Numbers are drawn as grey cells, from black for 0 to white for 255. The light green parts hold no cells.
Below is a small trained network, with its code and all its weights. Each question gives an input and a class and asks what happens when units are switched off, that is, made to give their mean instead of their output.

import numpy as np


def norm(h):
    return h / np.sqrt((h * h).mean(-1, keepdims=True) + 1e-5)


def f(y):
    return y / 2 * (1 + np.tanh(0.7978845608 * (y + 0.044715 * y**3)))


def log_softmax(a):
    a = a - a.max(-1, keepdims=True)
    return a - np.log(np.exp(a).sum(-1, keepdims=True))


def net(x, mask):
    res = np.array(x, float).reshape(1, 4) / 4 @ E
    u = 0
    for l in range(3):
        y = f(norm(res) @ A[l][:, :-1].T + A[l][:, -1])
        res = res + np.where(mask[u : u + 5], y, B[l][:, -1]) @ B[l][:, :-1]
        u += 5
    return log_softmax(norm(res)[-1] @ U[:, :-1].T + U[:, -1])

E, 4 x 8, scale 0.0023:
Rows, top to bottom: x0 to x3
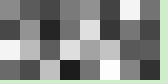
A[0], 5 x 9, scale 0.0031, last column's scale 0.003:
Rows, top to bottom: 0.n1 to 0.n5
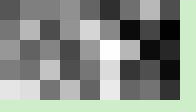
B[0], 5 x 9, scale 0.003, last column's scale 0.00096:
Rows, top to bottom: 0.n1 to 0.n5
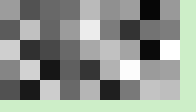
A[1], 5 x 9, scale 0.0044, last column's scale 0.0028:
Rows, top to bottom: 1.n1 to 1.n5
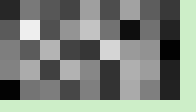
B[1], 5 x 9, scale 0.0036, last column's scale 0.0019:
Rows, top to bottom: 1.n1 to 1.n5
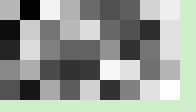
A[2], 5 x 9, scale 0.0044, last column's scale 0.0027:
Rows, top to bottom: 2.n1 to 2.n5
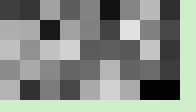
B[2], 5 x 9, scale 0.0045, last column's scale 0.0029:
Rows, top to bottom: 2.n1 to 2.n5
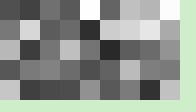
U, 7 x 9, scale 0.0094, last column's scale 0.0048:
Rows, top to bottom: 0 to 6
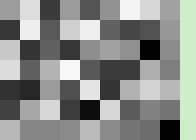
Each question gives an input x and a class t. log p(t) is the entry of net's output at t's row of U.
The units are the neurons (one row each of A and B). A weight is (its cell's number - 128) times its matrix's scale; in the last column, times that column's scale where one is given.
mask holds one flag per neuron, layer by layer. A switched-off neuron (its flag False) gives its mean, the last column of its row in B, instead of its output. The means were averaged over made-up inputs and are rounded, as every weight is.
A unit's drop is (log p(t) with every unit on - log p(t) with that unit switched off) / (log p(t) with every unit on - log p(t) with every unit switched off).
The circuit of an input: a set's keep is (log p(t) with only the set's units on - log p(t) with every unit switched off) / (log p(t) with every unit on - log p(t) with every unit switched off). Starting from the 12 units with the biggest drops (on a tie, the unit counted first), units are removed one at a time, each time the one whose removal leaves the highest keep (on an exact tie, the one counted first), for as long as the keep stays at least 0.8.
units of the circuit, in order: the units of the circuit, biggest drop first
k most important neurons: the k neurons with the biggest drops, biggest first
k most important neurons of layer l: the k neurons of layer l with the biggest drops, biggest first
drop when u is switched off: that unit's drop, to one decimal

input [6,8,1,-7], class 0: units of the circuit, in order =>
[2.n2]
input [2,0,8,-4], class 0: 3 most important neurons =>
[2.n2 1.n4 1.n1]
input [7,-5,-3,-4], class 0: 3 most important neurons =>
[0.n5 1.n4 2.n2]
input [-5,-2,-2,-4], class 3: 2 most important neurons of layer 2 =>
[2.n3 2.n1]
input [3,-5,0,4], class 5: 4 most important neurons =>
[1.n3 0.n1 2.n1 2.n3]
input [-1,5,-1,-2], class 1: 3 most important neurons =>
[1.n2 0.n2 0.n5]
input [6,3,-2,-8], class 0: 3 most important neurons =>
[1.n4 2.n2 0.n5]
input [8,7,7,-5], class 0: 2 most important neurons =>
[2.n2 1.n4]
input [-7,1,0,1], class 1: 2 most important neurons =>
[1.n2 0.n2]
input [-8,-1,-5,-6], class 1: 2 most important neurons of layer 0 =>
[0.n5 0.n1]
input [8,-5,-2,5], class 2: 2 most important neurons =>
[0.n3 2.n5]
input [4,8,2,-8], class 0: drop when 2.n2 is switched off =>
0.6
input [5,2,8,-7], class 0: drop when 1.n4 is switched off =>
0.1
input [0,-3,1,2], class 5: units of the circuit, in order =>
[1.n3]
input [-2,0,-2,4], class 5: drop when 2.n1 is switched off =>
0.1
